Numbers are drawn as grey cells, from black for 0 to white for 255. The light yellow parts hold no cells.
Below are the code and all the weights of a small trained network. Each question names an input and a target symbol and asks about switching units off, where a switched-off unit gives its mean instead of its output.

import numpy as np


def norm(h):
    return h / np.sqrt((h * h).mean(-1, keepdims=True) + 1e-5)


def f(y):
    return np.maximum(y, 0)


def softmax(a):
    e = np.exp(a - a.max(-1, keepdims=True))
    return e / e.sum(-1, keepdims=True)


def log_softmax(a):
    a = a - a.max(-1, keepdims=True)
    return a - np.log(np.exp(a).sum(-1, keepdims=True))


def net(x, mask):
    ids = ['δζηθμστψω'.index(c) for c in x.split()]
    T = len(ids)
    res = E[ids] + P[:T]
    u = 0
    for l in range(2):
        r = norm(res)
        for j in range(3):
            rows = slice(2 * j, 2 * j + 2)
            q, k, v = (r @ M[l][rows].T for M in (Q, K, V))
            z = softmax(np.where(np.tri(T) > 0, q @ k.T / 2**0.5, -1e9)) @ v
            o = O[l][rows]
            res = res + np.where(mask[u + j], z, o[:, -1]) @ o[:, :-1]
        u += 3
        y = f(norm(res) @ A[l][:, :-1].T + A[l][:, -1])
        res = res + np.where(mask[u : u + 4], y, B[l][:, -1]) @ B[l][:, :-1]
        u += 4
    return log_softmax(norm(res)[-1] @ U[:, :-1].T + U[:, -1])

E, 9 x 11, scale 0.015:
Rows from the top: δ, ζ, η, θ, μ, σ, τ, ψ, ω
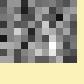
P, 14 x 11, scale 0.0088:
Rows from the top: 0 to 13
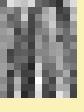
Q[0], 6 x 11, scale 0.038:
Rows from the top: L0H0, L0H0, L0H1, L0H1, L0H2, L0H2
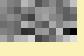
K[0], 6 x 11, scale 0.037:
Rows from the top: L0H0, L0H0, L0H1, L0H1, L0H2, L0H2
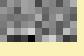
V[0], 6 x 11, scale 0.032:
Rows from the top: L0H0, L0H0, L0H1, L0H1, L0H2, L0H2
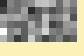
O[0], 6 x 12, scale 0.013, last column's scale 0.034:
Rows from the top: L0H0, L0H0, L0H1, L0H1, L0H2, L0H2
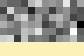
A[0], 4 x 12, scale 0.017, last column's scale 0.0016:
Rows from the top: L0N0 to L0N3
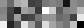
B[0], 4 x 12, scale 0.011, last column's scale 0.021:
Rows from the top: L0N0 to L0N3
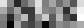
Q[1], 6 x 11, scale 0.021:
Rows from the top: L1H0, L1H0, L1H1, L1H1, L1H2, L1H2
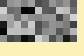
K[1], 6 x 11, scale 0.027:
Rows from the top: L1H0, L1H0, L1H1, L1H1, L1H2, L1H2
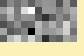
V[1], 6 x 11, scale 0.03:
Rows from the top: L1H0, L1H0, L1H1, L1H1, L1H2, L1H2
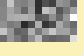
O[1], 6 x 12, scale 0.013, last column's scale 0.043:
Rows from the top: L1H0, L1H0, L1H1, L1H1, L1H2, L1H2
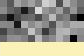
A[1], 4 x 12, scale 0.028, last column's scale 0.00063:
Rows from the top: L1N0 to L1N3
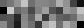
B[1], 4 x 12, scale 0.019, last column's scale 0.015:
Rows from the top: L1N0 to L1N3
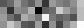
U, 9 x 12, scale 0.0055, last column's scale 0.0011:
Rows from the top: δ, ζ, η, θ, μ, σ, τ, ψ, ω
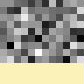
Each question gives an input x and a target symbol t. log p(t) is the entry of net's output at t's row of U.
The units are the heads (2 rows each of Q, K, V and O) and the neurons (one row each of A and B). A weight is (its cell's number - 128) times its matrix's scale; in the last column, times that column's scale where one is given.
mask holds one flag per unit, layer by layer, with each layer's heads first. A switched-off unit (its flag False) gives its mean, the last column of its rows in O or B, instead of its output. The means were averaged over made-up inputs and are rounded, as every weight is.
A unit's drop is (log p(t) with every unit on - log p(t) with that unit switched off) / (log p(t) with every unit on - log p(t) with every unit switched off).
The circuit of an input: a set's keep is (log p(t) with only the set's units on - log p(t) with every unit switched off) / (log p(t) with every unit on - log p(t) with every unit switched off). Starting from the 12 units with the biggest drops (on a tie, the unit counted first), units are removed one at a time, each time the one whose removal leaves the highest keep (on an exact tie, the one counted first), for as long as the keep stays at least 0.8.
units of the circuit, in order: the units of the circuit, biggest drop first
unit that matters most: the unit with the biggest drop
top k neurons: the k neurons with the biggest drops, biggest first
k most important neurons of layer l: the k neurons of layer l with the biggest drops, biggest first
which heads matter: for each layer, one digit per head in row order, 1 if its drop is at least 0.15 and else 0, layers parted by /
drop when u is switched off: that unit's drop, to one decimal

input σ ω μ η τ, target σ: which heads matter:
001 / 000
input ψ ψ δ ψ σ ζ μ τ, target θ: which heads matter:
100 / 111
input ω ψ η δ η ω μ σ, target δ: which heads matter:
001 / 110
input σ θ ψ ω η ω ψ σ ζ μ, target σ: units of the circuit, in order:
L0H2
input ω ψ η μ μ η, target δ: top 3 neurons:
L1N3; L0N2; L0N1
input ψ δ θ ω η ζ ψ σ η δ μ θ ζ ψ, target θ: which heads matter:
100 / 111
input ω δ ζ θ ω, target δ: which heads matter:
001 / 110
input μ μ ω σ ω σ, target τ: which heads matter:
001 / 000
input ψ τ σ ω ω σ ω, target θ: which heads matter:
100 / 111
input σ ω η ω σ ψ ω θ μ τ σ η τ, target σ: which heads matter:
001 / 000
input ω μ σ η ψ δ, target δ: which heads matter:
001 / 010
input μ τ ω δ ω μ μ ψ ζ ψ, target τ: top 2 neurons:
L0N0; L0N1
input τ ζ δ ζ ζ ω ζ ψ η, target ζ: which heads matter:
001 / 110
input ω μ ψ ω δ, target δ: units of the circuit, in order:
L0H2; L1H1; L1N3; L0N2
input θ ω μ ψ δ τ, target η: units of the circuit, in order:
L0H1; L1H0
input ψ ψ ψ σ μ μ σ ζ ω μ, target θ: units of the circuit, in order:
L1H0
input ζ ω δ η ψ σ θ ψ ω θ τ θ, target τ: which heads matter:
100 / 000
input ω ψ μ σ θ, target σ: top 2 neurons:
L1N1; L0N0
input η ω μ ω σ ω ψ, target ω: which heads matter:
100 / 000
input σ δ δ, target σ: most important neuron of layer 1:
L1N1
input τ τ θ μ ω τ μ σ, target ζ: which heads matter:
001 / 010
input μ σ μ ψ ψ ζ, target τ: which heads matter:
011 / 001
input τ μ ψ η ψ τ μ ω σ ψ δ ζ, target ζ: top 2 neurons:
L1N2; L0N3
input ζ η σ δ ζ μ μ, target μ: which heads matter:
010 / 000
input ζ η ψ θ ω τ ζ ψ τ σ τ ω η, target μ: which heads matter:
011 / 101
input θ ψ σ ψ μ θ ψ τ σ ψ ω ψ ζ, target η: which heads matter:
010 / 100
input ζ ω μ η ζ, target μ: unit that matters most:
L0H1
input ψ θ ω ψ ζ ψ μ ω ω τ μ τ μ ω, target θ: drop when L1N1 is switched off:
-0.1
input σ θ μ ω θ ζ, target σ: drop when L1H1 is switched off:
-0.2
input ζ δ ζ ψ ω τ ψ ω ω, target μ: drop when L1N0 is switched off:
0.2
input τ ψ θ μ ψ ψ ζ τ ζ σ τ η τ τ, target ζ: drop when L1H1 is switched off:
0.6
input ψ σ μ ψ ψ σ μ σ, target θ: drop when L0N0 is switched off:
-0.1
